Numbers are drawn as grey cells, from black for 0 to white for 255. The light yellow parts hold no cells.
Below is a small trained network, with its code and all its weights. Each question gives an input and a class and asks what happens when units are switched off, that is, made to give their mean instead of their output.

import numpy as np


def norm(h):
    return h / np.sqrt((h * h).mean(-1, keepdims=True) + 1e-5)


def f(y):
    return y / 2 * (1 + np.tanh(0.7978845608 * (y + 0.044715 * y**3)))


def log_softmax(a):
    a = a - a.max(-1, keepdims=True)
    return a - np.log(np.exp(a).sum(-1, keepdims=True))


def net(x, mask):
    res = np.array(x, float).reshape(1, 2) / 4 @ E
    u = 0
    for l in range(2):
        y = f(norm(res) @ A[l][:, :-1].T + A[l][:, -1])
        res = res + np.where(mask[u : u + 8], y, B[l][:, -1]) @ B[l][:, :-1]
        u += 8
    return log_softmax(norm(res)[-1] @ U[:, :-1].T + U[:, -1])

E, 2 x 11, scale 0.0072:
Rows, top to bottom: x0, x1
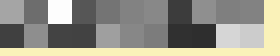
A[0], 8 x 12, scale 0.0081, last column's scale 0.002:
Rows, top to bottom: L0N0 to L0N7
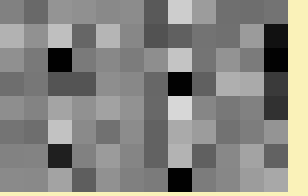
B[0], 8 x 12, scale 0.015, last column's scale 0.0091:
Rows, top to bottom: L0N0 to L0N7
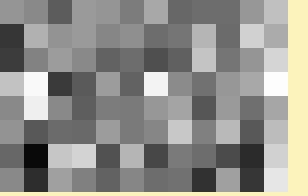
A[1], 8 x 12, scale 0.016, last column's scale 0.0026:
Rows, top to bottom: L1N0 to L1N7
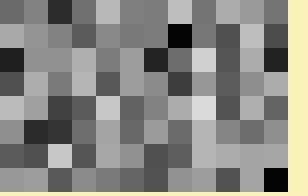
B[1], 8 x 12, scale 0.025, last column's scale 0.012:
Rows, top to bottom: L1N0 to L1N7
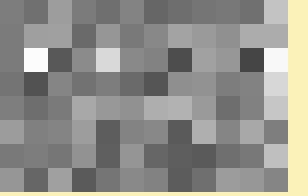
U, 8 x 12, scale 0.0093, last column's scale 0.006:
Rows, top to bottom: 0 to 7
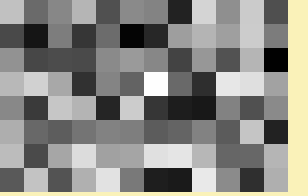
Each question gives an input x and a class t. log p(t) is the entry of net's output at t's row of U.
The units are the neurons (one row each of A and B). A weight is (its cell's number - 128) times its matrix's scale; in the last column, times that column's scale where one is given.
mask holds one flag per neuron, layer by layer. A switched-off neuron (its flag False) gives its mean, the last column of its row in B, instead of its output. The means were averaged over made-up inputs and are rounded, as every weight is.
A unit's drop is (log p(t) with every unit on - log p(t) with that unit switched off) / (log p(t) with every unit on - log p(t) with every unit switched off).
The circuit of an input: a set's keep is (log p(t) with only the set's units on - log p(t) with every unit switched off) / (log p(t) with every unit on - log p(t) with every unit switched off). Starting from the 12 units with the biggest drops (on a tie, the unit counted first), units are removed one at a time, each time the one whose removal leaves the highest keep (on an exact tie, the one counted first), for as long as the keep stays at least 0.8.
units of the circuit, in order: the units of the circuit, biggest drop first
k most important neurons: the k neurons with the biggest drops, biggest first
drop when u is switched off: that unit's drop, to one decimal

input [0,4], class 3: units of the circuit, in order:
L0N3
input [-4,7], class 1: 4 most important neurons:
L0N3, L1N2, L0N5, L0N6
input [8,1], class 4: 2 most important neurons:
L0N7, L1N2
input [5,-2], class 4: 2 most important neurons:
L0N3, L0N2
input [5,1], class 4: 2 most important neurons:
L0N7, L0N0
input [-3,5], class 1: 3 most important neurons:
L0N3, L1N2, L0N6
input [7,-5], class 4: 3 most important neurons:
L0N3, L1N2, L0N2
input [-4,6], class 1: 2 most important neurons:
L0N3, L1N2
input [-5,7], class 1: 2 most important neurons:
L0N3, L0N1
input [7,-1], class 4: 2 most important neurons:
L0N7, L0N2
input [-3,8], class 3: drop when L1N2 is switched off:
0.2
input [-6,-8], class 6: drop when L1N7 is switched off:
0.0
